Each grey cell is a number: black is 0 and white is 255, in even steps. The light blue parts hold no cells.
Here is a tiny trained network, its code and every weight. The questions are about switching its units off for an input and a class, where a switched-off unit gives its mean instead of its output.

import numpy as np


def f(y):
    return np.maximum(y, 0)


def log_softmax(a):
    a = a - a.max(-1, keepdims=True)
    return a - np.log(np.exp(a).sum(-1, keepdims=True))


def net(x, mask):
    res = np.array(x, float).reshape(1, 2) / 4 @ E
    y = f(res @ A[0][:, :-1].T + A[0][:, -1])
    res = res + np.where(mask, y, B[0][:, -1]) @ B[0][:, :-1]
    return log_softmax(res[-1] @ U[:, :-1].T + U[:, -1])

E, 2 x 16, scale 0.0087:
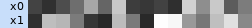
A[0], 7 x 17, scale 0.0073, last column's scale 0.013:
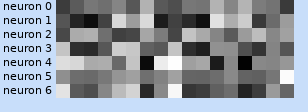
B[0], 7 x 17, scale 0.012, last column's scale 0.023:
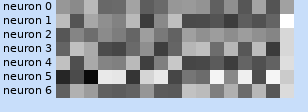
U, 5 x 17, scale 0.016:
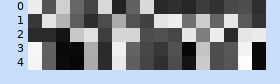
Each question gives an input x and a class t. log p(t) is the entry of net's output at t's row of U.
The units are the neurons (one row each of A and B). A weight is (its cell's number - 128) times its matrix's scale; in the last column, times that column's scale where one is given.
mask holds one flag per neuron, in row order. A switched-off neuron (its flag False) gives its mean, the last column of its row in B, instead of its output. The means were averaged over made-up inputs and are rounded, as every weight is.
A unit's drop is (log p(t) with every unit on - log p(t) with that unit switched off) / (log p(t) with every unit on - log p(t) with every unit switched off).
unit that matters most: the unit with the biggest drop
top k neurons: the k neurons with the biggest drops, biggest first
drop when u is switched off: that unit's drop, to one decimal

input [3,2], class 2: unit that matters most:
neuron 4
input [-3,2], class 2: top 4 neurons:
neuron 1; neuron 3; neuron 6; neuron 0
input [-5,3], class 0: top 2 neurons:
neuron 5; neuron 4
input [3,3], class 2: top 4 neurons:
neuron 3; neuron 4; neuron 6; neuron 1
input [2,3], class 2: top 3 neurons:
neuron 3; neuron 6; neuron 4
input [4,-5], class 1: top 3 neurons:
neuron 3; neuron 4; neuron 6
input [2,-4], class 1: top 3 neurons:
neuron 3; neuron 6; neuron 4
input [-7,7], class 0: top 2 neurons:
neuron 4; neuron 5
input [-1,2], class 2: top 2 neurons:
neuron 3; neuron 6
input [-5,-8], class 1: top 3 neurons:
neuron 6; neuron 3; neuron 1
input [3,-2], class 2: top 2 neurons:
neuron 4; neuron 5
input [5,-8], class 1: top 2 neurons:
neuron 3; neuron 6
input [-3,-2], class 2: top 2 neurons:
neuron 1; neuron 5
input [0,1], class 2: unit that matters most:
neuron 3
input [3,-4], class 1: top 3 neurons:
neuron 3; neuron 4; neuron 6
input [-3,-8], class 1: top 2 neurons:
neuron 6; neuron 3
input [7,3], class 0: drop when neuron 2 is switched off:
0.0
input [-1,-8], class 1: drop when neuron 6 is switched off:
0.3
